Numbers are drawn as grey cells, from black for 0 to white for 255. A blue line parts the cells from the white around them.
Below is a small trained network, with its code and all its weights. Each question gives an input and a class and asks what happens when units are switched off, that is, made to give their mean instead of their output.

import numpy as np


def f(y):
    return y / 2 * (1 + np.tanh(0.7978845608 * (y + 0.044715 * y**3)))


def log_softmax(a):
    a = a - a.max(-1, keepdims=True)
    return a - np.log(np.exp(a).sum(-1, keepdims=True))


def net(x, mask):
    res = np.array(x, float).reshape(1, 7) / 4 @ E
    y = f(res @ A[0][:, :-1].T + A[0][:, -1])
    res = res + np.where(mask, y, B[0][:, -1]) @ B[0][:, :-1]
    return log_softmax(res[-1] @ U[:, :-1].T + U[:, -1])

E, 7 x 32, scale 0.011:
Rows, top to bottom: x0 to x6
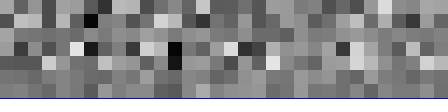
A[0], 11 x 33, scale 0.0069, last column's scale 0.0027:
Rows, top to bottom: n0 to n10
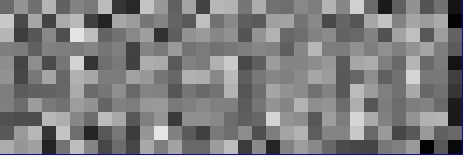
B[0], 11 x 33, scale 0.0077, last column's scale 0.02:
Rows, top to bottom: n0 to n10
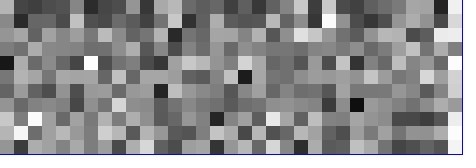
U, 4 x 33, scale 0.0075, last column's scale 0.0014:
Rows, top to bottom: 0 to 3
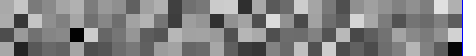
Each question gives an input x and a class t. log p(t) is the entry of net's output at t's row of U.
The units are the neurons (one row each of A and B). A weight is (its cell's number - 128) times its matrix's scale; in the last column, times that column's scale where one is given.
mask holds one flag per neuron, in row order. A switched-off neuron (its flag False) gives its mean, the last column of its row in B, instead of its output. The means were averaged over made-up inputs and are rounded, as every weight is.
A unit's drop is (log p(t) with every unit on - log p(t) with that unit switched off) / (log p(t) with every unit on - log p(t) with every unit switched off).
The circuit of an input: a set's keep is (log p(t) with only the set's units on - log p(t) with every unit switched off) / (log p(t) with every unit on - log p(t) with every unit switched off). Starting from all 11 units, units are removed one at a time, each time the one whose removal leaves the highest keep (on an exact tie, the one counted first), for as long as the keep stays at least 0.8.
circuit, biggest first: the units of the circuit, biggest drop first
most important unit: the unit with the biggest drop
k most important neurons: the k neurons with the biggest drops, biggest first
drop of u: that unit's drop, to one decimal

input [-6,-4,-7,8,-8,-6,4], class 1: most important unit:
n10
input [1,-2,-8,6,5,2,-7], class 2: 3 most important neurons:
(n4 n10 n6)
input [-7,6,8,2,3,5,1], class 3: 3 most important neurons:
(n0 n2 n5)
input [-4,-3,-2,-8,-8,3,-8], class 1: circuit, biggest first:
(n10 n4)
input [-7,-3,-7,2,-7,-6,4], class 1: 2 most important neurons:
(n10 n1)
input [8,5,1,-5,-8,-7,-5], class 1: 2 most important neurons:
(n10 n0)
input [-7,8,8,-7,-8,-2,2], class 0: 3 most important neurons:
(n9 n8 n4)
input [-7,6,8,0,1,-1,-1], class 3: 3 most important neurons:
(n0 n2 n5)
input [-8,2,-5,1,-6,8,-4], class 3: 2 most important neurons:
(n0 n8)
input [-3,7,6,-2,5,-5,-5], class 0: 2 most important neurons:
(n9 n10)
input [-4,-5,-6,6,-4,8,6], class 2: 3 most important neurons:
(n4 n9 n6)
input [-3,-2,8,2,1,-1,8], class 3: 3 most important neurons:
(n9 n0 n10)
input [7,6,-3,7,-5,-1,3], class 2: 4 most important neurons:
(n4 n0 n6 n2)
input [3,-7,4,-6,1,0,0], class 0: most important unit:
n4
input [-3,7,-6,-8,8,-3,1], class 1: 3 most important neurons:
(n4 n2 n8)
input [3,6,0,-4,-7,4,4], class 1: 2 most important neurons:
(n10 n2)
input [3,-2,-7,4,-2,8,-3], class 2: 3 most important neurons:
(n4 n0 n9)
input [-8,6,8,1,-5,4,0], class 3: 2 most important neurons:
(n0 n2)
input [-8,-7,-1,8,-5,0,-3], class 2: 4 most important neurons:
(n4 n6 n9 n1)
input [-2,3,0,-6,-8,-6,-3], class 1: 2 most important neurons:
(n10 n4)
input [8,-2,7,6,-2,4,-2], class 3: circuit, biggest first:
(n1)
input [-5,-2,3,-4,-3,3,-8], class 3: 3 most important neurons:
(n4 n6 n8)
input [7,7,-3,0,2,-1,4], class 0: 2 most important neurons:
(n9 n0)
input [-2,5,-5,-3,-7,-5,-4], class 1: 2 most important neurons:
(n10 n2)
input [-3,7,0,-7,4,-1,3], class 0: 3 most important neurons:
(n4 n9 n6)
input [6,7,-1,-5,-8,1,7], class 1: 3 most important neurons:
(n10 n2 n5)
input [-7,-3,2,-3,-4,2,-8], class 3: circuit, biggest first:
(n0)
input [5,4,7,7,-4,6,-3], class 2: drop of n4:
1.3
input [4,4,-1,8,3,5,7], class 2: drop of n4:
1.0
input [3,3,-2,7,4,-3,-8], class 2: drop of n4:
0.9
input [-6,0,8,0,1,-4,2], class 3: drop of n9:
0.0
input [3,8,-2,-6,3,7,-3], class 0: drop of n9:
0.2
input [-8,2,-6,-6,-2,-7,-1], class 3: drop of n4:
0.5
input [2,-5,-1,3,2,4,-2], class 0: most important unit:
n2
